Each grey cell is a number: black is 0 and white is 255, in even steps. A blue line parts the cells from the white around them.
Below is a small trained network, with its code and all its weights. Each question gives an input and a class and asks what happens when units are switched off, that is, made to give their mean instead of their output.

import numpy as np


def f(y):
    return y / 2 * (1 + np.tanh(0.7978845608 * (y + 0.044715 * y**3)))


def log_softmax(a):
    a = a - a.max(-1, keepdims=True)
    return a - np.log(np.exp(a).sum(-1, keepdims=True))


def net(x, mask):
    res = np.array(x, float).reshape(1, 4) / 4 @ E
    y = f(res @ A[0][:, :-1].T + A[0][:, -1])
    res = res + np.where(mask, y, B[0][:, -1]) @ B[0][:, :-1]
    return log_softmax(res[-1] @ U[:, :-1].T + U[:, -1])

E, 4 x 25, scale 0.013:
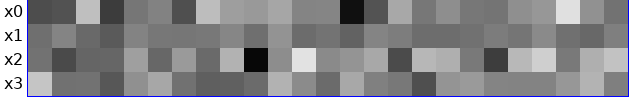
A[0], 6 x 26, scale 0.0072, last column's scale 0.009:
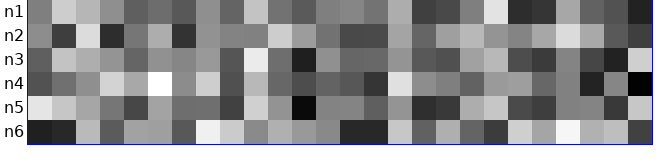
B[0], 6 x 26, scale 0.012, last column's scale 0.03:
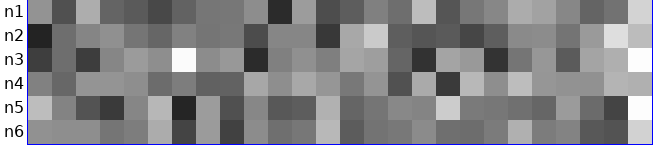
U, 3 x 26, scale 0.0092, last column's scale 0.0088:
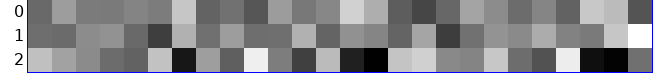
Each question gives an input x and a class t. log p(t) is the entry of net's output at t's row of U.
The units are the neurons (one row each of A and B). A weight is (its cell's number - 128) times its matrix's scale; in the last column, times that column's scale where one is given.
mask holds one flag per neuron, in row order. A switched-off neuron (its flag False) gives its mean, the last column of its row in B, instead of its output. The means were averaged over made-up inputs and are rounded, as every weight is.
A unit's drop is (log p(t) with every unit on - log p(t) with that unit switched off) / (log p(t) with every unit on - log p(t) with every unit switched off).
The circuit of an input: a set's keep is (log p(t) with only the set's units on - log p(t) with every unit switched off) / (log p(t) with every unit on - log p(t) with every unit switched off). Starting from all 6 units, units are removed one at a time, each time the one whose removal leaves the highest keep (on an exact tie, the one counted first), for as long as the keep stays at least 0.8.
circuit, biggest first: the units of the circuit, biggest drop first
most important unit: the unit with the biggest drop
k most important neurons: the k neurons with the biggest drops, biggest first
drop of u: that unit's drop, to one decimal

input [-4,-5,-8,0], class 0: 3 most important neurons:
(n3; n6; n4)
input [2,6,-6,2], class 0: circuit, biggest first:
(n3)
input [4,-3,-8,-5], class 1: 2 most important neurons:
(n3; n1)
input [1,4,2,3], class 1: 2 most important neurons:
(n5; n3)
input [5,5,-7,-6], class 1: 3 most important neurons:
(n3; n1; n4)
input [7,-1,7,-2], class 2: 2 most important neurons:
(n6; n3)
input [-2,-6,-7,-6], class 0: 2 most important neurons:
(n3; n5)
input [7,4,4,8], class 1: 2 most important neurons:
(n2; n3)
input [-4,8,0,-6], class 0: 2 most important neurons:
(n1; n5)
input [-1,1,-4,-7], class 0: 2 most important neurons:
(n3; n6)
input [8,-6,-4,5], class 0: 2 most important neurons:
(n2; n3)
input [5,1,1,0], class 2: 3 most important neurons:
(n3; n6; n4)
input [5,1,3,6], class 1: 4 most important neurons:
(n2; n5; n3; n6)
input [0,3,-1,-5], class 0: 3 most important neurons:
(n1; n6; n4)
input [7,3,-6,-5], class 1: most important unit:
n3
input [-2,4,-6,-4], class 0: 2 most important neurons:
(n3; n5)
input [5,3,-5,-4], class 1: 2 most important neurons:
(n3; n1)
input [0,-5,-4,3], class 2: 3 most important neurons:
(n5; n2; n1)
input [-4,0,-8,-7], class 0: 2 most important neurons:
(n3; n5)
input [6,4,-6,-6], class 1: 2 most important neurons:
(n3; n1)
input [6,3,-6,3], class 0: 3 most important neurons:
(n3; n2; n5)
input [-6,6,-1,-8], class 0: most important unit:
n1
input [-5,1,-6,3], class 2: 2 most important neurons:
(n5; n2)
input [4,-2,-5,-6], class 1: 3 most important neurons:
(n3; n1; n4)
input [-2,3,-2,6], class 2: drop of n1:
0.0
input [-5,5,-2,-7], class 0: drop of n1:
0.1
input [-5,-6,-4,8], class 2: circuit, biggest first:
(n5)
